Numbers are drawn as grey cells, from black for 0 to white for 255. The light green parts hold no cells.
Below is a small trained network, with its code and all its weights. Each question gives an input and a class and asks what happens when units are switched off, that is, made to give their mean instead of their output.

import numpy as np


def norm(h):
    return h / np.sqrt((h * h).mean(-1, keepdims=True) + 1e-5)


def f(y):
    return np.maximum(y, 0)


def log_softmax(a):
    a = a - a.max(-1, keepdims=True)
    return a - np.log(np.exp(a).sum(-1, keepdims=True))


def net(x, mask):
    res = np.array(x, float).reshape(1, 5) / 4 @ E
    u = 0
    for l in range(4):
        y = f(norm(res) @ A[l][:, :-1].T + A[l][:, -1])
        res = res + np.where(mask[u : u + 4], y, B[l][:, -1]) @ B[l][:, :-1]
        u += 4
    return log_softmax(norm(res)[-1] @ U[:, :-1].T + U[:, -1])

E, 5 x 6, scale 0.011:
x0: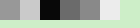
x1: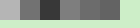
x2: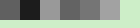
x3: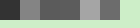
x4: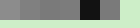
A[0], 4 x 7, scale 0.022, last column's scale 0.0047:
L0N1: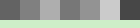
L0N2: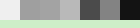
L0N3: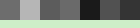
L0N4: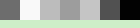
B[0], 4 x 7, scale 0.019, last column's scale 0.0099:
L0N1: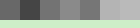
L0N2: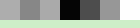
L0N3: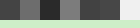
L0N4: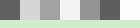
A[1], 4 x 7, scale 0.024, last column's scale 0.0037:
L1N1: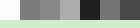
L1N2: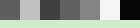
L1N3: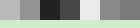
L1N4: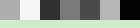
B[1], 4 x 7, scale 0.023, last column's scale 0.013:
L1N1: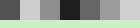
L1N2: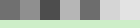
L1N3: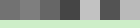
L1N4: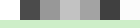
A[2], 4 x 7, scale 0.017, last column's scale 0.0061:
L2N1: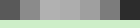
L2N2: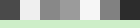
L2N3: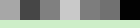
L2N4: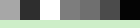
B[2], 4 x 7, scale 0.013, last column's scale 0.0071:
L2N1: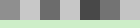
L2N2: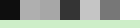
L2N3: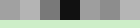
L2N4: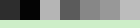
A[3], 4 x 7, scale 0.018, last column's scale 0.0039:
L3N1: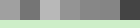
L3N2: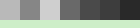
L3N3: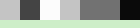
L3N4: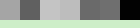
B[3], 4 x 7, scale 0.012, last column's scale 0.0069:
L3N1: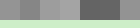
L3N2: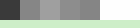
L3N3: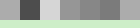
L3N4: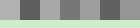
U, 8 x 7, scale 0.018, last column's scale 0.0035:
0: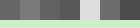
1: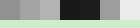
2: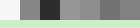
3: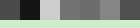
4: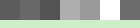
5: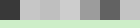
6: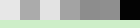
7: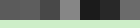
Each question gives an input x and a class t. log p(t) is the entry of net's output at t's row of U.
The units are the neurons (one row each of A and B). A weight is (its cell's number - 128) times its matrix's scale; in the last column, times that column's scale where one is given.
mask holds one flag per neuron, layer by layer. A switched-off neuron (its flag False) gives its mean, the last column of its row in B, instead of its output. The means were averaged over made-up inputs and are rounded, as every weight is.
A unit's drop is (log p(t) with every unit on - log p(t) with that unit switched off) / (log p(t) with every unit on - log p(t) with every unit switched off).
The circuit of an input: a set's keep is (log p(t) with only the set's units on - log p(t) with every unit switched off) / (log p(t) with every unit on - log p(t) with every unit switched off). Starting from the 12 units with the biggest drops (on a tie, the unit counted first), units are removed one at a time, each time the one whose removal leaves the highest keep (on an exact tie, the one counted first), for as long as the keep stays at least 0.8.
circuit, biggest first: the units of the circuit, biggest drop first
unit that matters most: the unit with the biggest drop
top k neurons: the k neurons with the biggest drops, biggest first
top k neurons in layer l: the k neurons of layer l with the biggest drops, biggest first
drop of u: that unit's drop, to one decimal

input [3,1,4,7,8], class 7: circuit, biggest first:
(L0N3)
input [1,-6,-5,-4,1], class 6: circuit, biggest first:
(L0N2 L0N4 L1N4)
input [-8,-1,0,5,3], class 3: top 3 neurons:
(L1N2 L0N4 L1N1)
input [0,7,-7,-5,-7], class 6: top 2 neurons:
(L1N4 L0N4)
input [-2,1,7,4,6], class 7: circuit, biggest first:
(L0N2 L3N2)
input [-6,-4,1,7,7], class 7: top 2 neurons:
(L1N4 L0N2)
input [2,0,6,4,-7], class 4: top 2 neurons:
(L0N1 L1N2)
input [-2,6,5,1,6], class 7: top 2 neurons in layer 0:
(L0N3 L0N2)
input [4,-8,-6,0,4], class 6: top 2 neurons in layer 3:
(L3N3 L3N4)
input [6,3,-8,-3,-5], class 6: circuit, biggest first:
(L1N4 L3N3)
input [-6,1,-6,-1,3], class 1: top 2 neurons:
(L0N2 L1N1)
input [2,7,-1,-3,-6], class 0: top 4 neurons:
(L1N3 L0N4 L0N3 L1N1)
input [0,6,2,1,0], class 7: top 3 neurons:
(L0N2 L0N4 L1N4)
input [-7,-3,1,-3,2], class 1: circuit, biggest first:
(L1N1)
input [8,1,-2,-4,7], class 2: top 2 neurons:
(L1N4 L1N2)
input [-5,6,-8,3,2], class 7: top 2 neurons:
(L0N3 L2N2)
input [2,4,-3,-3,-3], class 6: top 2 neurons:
(L1N4 L2N2)
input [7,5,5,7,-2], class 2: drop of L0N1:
0.3
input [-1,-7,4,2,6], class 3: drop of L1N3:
-0.1
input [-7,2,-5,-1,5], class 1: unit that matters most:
L0N2
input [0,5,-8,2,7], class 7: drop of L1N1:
-0.1
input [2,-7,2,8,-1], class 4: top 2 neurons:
(L0N1 L1N2)
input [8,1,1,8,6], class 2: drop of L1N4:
0.3
